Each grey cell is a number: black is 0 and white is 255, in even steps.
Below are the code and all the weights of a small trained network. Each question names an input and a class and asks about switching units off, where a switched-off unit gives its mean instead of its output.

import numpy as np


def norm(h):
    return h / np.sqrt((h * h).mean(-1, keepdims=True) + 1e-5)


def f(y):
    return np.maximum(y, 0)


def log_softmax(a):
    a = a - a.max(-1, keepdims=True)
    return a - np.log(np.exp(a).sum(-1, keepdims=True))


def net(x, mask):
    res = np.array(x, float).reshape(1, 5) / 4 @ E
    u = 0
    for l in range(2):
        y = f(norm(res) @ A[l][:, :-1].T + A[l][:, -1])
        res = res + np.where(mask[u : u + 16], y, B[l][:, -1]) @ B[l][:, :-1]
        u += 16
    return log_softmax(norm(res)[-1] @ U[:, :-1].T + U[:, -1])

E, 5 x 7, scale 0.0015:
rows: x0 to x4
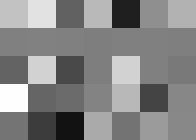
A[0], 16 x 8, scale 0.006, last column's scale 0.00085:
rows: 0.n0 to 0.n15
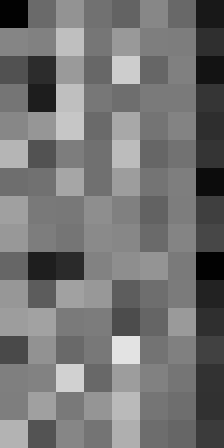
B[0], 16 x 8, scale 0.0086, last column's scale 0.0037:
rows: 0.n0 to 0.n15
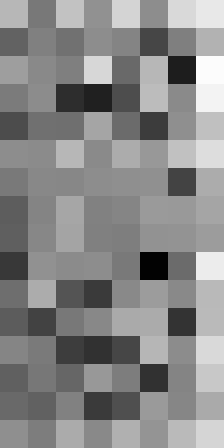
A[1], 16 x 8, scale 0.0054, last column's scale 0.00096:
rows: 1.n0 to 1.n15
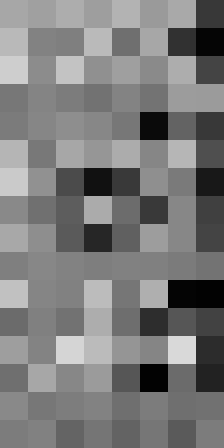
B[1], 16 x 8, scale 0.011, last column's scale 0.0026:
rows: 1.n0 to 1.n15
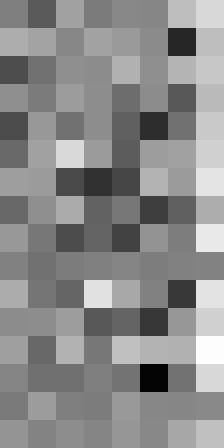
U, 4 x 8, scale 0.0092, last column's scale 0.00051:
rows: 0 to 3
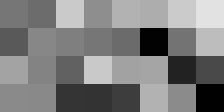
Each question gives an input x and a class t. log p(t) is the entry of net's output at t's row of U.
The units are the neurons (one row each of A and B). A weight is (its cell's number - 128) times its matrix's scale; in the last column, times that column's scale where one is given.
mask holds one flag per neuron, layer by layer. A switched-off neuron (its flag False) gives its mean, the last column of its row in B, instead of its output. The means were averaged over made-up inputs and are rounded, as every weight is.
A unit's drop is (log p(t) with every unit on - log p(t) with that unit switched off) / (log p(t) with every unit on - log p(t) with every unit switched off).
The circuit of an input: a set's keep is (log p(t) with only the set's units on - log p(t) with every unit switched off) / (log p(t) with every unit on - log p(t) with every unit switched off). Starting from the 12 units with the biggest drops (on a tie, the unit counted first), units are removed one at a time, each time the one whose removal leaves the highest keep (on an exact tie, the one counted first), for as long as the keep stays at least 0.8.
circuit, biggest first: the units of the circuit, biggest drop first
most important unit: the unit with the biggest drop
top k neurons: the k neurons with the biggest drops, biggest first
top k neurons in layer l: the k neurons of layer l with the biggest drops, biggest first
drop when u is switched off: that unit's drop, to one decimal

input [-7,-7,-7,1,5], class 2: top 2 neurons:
[0.n2 0.n12]
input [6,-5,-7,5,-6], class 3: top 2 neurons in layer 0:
[0.n10 0.n2]
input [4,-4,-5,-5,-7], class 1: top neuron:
[0.n5]
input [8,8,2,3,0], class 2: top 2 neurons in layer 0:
[0.n11 0.n0]
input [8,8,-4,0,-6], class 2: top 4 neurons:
[0.n11 0.n9 0.n3 0.n0]
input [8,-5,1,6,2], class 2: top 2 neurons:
[0.n11 0.n0]
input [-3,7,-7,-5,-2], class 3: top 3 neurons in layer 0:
[0.n3 0.n5 0.n15]
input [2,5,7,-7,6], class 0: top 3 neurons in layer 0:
[0.n0 0.n3 0.n10]
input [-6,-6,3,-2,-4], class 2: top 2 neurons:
[0.n2 0.n9]
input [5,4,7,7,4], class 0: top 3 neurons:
[0.n3 0.n2 0.n12]
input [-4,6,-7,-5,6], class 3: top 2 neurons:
[0.n3 0.n13]
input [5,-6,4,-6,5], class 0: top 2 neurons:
[0.n3 0.n2]
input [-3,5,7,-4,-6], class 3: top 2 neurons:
[0.n12 0.n9]
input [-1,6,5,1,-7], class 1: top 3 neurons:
[0.n4 0.n3 0.n13]
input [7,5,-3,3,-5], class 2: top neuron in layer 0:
[0.n11]
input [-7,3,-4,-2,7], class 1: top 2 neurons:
[0.n9 0.n11]
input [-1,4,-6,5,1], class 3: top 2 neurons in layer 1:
[1.n8 1.n6]
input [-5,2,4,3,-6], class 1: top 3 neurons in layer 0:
[0.n4 0.n13 0.n3]
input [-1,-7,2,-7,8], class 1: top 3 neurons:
[0.n9 0.n5 0.n15]
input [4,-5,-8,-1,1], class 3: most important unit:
0.n2
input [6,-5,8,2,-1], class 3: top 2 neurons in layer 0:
[0.n2 0.n14]
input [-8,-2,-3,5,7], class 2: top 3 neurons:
[0.n2 0.n13 0.n4]
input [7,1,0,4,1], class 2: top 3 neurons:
[0.n11 0.n0 0.n3]
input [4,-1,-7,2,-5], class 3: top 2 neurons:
[0.n9 0.n2]
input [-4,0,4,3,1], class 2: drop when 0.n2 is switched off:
1.3
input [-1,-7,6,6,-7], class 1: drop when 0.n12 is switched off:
0.1
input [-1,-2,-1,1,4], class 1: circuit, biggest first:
[0.n9]
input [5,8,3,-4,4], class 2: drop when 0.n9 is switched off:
1.3
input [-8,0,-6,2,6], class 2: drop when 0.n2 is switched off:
1.5
